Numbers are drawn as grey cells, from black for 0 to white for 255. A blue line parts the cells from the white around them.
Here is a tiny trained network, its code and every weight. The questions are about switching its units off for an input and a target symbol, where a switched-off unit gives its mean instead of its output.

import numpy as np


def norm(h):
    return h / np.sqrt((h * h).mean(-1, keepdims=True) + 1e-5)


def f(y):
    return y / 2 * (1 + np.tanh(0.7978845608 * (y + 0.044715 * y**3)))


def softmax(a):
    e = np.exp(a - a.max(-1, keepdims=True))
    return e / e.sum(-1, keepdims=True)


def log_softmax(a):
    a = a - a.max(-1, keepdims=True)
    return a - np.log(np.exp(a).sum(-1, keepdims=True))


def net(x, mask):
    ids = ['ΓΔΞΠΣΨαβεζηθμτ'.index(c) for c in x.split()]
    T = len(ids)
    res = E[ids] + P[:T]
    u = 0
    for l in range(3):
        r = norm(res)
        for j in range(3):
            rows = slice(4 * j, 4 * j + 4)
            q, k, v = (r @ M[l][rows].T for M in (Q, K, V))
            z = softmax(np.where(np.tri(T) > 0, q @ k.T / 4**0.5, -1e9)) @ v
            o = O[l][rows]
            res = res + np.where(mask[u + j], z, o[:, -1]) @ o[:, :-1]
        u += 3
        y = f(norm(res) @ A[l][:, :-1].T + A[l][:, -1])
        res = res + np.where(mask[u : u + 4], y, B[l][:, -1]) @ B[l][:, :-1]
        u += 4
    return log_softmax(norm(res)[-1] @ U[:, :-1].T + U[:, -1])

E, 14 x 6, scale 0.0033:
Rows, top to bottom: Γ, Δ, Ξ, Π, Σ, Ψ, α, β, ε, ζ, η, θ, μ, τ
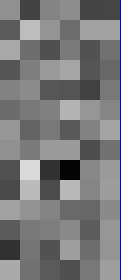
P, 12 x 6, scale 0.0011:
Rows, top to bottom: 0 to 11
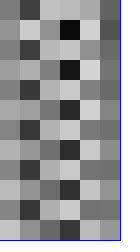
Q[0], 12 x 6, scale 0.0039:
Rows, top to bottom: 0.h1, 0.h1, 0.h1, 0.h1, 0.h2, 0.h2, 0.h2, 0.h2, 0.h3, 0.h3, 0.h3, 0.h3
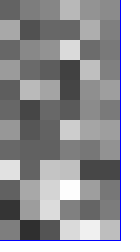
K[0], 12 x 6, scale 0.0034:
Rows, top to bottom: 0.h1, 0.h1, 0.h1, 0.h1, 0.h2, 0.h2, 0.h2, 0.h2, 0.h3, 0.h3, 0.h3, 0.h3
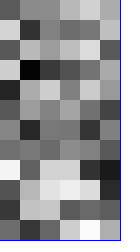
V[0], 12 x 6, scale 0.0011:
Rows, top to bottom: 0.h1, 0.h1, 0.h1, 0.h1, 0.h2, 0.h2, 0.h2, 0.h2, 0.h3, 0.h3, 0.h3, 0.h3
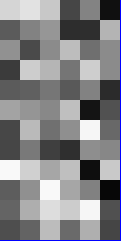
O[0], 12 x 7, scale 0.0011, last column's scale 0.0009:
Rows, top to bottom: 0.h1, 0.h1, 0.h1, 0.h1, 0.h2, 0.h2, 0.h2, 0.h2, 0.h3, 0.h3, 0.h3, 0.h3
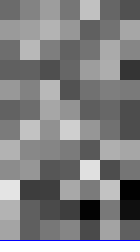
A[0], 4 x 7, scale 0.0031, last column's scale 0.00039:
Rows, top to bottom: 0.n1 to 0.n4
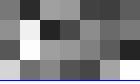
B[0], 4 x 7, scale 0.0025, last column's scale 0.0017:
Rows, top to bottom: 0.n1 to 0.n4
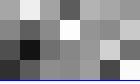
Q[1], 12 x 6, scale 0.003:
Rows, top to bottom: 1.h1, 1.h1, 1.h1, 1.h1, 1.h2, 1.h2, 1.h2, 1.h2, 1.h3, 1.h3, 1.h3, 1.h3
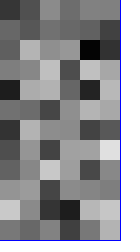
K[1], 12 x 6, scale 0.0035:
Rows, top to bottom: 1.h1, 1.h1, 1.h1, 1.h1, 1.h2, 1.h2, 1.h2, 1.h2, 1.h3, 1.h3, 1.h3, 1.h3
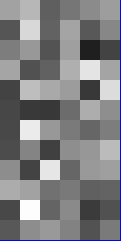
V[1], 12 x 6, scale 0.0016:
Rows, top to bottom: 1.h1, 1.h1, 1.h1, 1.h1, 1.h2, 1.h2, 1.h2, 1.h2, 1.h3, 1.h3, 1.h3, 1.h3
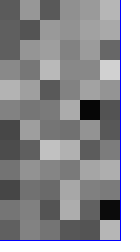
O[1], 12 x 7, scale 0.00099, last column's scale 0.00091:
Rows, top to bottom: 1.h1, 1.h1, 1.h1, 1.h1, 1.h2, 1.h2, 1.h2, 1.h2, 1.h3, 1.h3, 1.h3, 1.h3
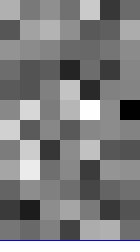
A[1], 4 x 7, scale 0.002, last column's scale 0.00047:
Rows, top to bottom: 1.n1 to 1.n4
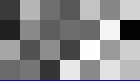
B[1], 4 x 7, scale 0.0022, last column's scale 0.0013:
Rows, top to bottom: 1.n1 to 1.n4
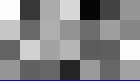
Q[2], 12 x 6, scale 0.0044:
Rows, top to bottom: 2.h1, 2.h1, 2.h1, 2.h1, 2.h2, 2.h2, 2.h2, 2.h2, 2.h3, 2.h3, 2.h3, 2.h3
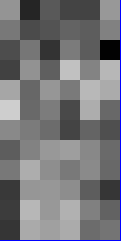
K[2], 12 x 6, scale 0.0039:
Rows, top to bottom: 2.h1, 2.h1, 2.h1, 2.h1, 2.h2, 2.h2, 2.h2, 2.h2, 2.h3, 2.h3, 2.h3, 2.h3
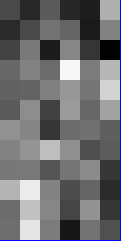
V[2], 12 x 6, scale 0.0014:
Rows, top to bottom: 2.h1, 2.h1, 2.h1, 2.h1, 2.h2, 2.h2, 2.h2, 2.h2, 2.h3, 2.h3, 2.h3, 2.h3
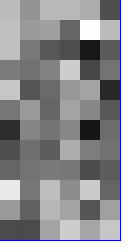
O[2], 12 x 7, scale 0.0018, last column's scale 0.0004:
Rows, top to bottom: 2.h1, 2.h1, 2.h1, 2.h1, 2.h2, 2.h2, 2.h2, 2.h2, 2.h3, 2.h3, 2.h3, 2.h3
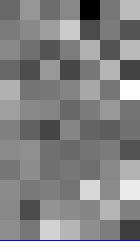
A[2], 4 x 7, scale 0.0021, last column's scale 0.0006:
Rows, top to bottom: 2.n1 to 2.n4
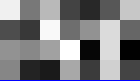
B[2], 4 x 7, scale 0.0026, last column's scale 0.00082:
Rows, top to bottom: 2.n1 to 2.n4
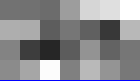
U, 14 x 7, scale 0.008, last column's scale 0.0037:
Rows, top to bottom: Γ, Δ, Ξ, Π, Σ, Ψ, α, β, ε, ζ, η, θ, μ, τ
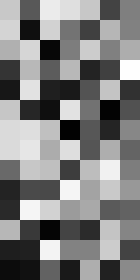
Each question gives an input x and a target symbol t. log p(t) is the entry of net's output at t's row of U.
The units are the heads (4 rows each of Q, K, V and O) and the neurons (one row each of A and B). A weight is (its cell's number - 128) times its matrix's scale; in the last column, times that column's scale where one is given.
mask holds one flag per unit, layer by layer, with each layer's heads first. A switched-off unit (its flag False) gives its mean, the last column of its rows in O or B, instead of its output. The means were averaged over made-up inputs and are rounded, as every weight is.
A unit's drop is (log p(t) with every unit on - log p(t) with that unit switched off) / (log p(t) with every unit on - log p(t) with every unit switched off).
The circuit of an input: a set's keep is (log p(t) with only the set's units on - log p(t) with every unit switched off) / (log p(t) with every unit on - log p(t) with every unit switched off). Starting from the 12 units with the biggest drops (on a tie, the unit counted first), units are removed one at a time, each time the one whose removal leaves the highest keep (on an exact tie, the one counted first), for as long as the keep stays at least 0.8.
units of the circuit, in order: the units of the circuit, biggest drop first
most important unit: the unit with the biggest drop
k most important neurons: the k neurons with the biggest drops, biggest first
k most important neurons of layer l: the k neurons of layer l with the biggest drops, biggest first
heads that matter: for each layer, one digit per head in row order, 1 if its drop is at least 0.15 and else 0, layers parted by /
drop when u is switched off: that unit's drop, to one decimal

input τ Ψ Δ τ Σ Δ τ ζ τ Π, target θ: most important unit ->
2.n3
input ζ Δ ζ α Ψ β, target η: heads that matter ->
001 / 000 / 000
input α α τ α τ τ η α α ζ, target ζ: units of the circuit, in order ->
(0.n3, 0.n2)
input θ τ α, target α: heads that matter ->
000 / 000 / 000
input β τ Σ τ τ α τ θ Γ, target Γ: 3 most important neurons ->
(0.n1, 2.n1, 1.n3)
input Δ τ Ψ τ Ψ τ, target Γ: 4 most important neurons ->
(0.n2, 0.n1, 0.n4, 2.n3)
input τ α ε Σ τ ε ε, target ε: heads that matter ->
000 / 000 / 100
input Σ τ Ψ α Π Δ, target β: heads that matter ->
000 / 000 / 100
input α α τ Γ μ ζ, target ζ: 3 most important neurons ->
(0.n3, 0.n2, 0.n1)
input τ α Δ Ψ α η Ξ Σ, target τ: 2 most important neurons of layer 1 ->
(1.n3, 1.n1)
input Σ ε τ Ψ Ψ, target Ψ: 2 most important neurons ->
(2.n3, 0.n1)
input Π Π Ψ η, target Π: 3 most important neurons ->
(0.n2, 0.n4, 1.n2)
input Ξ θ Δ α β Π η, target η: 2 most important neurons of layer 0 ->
(0.n4, 0.n2)
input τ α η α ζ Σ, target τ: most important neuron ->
(0.n2)
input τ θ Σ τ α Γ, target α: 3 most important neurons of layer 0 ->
(0.n1, 0.n2, 0.n3)
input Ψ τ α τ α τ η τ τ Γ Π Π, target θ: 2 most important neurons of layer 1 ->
(1.n1, 1.n4)
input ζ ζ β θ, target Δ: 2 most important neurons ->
(1.n2, 2.n4)
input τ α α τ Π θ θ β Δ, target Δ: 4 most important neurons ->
(0.n3, 1.n2, 1.n1, 0.n4)
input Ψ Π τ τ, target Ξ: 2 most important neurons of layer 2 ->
(2.n4, 2.n3)
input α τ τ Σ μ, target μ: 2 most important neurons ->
(2.n4, 0.n4)
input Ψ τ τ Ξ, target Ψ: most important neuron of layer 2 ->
(2.n1)
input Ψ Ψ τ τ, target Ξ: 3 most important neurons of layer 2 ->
(2.n4, 2.n2, 2.n3)
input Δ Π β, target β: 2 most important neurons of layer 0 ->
(0.n1, 0.n3)
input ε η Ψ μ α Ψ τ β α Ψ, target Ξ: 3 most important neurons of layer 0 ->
(0.n4, 0.n2, 0.n3)
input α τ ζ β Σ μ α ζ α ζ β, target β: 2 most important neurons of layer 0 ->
(0.n1, 0.n2)
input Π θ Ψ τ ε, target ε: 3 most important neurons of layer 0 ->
(0.n2, 0.n3, 0.n4)
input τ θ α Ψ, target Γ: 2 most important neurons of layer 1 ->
(1.n4, 1.n1)
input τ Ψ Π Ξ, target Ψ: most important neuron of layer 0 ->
(0.n2)
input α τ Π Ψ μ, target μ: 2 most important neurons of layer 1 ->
(1.n2, 1.n4)
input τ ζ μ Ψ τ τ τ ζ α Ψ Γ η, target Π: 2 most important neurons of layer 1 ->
(1.n1, 1.n2)
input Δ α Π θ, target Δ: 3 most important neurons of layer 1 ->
(1.n2, 1.n1, 1.n3)
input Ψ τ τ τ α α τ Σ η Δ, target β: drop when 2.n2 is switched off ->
0.6
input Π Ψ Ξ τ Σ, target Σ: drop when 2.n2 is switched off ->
0.3
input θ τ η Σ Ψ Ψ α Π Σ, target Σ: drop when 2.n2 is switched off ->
0.2
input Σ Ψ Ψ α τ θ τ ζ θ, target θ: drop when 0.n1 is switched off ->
0.4
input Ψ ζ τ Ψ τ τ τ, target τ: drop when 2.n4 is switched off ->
0.0
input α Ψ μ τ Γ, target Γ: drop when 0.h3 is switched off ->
0.1
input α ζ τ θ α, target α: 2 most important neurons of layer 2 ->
(2.n2, 2.n4)
